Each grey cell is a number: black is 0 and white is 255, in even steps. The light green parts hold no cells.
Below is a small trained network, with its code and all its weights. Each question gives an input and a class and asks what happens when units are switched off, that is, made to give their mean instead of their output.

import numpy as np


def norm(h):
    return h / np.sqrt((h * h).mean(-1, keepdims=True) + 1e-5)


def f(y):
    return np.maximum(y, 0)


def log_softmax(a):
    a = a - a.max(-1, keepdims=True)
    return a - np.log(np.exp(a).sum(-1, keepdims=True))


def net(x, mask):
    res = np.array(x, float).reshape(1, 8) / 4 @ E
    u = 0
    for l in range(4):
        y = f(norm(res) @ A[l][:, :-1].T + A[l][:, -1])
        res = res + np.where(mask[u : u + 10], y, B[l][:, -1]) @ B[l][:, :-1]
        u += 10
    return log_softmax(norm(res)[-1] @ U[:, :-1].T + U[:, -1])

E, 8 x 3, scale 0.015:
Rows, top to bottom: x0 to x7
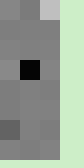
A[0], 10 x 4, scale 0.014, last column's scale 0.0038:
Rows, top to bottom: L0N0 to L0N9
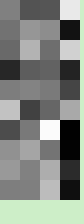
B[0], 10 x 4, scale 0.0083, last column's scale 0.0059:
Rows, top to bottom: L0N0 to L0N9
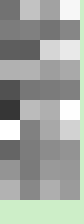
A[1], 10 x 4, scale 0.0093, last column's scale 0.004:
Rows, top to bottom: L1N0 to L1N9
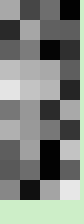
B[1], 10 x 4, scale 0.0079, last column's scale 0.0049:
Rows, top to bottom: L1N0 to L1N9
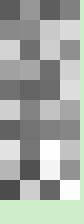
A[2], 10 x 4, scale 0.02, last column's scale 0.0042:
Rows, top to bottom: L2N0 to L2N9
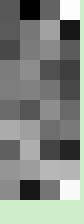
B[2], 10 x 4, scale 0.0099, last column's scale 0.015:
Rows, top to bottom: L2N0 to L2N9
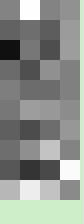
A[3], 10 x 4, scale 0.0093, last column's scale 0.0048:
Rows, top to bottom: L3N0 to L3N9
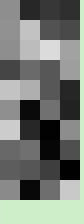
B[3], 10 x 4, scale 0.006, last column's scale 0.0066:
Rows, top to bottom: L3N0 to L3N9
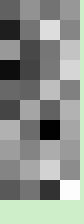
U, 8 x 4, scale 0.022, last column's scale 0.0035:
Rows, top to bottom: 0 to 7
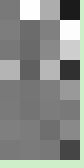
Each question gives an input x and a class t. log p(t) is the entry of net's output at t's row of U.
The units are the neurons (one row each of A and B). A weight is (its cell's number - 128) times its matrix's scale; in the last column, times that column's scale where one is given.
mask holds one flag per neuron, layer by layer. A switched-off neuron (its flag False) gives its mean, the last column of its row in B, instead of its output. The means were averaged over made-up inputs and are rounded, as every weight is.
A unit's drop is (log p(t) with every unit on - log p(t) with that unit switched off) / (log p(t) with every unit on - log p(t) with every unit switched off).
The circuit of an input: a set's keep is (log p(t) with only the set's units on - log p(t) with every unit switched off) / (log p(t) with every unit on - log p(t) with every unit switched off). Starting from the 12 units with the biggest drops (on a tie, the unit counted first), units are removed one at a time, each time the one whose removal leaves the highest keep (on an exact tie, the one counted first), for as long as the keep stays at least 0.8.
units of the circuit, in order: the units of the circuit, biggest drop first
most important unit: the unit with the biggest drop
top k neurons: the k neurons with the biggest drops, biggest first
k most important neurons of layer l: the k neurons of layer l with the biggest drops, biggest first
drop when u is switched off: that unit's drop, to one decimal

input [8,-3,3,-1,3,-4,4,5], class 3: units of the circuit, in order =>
(L0N6)
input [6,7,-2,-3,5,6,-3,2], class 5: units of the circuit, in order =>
(L2N8 L0N0)
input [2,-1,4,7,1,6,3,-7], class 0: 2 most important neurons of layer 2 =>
(L2N0 L2N8)
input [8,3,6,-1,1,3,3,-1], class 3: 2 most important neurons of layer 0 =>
(L0N6 L0N9)
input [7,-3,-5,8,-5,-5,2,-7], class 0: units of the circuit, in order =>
(L2N0 L2N9)
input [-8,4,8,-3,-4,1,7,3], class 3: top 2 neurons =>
(L1N7 L0N5)
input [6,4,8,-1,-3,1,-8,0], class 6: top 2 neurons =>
(L0N2 L1N7)
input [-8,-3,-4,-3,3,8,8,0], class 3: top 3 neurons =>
(L1N7 L0N5 L1N1)
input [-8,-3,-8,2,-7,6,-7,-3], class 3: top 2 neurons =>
(L1N7 L0N2)
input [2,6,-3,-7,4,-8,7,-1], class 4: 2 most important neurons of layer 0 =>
(L0N2 L0N0)
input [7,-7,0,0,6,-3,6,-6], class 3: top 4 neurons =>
(L0N6 L0N9 L2N2 L2N1)
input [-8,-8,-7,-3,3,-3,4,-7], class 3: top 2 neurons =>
(L1N7 L0N5)
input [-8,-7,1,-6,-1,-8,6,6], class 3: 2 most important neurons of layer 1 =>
(L1N7 L1N5)
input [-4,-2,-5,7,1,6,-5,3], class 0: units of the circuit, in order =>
(L2N0)
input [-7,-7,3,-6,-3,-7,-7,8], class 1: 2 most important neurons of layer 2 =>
(L2N6 L2N8)
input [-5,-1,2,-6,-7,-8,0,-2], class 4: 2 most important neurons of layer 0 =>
(L0N2 L0N5)
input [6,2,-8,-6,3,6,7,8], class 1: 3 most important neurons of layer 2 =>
(L2N8 L2N0 L2N9)
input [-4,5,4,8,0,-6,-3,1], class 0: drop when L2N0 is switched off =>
0.2
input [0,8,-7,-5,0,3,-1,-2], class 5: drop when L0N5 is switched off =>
0.1
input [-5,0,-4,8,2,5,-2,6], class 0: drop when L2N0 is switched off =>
0.2
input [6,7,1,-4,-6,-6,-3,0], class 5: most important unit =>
L2N8
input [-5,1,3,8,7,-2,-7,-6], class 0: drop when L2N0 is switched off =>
0.2
